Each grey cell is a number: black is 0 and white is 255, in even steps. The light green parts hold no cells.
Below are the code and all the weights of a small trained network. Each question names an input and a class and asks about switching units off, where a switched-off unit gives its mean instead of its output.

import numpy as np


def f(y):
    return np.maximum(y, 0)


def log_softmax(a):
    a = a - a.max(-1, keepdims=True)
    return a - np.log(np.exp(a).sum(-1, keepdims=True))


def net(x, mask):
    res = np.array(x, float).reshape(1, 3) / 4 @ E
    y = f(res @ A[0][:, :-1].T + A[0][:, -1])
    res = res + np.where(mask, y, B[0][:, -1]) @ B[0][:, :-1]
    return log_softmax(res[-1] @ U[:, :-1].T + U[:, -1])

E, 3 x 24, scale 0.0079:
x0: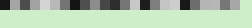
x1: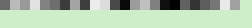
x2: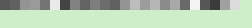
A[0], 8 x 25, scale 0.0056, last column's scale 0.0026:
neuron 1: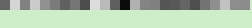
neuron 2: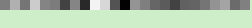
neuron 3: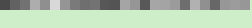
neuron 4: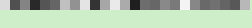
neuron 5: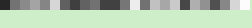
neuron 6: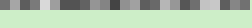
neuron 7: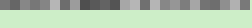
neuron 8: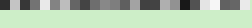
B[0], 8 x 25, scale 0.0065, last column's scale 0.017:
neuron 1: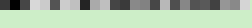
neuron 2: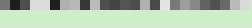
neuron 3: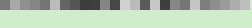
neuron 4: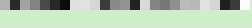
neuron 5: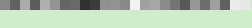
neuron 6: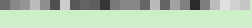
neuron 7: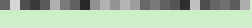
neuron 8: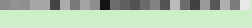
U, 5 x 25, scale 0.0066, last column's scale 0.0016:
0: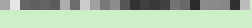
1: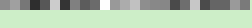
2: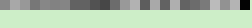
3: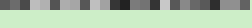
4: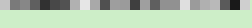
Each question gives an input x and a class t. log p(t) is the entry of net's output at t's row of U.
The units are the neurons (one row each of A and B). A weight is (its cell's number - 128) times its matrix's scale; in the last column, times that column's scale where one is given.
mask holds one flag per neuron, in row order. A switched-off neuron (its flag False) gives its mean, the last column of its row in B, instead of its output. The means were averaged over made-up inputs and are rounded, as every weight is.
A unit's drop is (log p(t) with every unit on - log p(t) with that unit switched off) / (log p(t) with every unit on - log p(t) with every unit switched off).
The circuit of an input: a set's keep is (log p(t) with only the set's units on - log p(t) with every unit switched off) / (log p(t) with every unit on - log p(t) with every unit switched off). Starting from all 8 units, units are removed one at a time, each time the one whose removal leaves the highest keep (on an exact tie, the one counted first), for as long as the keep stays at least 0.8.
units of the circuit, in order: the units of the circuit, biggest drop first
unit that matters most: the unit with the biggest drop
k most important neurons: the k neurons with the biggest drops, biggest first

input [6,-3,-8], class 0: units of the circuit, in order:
(neuron 5; neuron 8)
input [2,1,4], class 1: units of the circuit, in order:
(neuron 8; neuron 7; neuron 5)
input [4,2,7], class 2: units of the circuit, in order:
(neuron 5)
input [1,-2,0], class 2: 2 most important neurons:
(neuron 4; neuron 1)
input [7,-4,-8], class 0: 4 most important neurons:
(neuron 8; neuron 5; neuron 3; neuron 2)
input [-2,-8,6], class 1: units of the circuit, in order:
(neuron 7; neuron 8)
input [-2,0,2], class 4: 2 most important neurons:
(neuron 5; neuron 1)
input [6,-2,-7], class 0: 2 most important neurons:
(neuron 5; neuron 8)
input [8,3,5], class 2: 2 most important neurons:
(neuron 5; neuron 3)
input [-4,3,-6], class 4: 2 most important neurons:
(neuron 4; neuron 5)
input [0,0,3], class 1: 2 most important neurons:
(neuron 8; neuron 6)
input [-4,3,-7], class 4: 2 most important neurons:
(neuron 4; neuron 5)
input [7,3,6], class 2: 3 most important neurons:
(neuron 5; neuron 3; neuron 6)
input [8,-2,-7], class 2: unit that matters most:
neuron 6
